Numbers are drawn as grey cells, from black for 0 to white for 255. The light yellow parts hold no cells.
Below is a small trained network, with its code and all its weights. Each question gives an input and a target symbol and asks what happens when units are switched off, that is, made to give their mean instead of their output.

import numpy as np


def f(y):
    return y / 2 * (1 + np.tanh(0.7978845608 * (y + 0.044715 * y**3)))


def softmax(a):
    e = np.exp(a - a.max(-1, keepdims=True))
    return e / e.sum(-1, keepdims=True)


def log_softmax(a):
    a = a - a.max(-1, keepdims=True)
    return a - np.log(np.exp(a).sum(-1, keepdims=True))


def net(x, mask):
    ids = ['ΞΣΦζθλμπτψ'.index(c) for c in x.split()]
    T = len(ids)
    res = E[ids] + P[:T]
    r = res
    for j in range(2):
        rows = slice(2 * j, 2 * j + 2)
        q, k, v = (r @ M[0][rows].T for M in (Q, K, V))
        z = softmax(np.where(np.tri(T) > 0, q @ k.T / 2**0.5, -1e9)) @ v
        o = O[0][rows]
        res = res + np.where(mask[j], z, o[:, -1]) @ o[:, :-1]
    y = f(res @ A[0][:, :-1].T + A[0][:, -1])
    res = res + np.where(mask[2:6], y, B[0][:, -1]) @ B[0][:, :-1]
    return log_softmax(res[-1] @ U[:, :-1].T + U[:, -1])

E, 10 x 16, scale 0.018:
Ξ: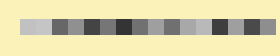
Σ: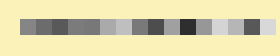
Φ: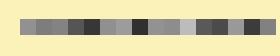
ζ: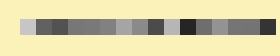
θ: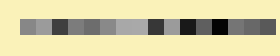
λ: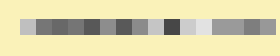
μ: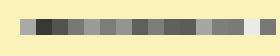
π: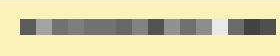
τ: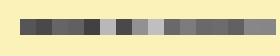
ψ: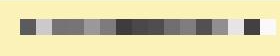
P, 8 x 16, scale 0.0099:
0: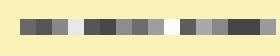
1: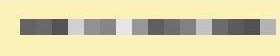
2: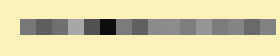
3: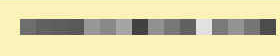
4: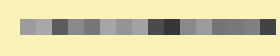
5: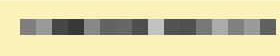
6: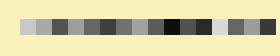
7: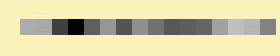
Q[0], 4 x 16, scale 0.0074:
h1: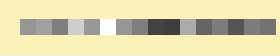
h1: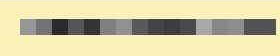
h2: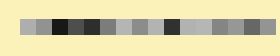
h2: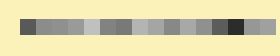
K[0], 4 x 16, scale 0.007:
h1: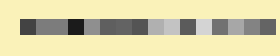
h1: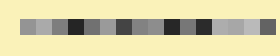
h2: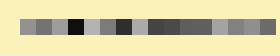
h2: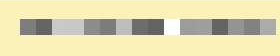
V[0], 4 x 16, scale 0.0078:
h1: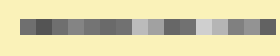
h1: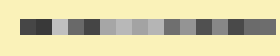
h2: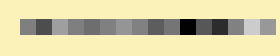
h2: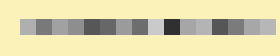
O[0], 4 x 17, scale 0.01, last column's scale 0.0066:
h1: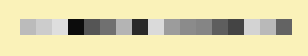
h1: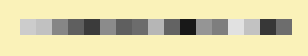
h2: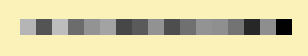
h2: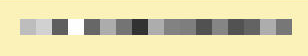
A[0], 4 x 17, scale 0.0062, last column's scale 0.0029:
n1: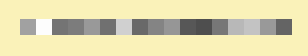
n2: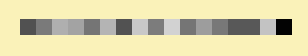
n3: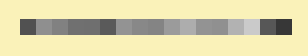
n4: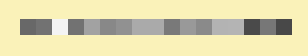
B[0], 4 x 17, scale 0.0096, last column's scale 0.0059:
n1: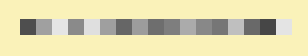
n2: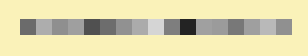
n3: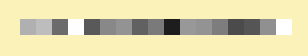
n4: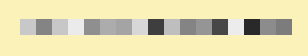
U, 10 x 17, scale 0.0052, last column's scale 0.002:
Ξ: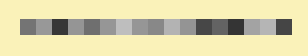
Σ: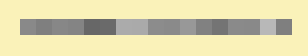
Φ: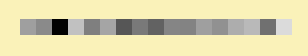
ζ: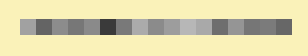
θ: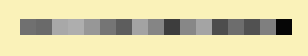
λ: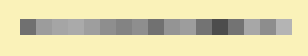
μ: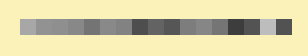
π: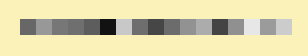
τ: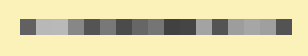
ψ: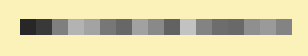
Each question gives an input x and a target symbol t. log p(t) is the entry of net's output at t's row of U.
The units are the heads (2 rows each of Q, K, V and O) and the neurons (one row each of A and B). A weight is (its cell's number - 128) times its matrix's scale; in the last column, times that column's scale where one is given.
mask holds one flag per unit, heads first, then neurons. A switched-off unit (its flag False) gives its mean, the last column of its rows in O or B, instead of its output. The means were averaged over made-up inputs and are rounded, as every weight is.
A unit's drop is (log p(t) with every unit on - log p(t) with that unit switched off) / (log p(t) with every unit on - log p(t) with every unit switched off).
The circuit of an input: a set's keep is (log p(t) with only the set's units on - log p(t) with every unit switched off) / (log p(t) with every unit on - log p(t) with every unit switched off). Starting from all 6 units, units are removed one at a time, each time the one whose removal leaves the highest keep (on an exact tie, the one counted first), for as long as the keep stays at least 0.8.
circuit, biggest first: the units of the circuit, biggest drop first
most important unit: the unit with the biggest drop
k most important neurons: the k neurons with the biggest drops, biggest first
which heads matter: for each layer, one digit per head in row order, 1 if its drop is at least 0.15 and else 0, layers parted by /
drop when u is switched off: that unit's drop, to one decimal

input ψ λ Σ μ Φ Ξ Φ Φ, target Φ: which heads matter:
10
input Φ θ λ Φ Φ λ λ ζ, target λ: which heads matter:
11
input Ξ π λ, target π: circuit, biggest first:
(h1 h2)
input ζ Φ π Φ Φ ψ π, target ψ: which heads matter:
10
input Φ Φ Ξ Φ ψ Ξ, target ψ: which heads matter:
10
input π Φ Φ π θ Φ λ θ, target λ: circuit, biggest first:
(n1 h1)
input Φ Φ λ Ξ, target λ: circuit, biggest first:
(h2 n1 h1)
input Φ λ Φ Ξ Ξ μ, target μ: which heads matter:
11
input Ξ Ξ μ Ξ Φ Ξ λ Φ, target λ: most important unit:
n1
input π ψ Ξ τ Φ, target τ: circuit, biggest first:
(h1 n1)
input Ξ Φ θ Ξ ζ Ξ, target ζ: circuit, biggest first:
(h2 n3)
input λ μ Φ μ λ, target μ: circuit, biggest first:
(h2 h1)
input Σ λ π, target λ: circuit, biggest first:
(n1 h1 h2)
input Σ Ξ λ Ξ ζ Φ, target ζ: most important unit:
h2
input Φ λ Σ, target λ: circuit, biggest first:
(n1 h2 h1)
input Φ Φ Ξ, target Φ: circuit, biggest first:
(h1 h2)
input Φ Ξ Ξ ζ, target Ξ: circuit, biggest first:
(h1 n1)
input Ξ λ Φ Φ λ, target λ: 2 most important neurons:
(n1 n3)
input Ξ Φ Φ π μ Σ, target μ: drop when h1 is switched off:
0.4
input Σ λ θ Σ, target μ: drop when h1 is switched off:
0.3
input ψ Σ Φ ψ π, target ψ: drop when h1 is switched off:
1.1
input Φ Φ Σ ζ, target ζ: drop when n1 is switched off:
0.0
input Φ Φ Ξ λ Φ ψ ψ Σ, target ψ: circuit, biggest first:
(h1)
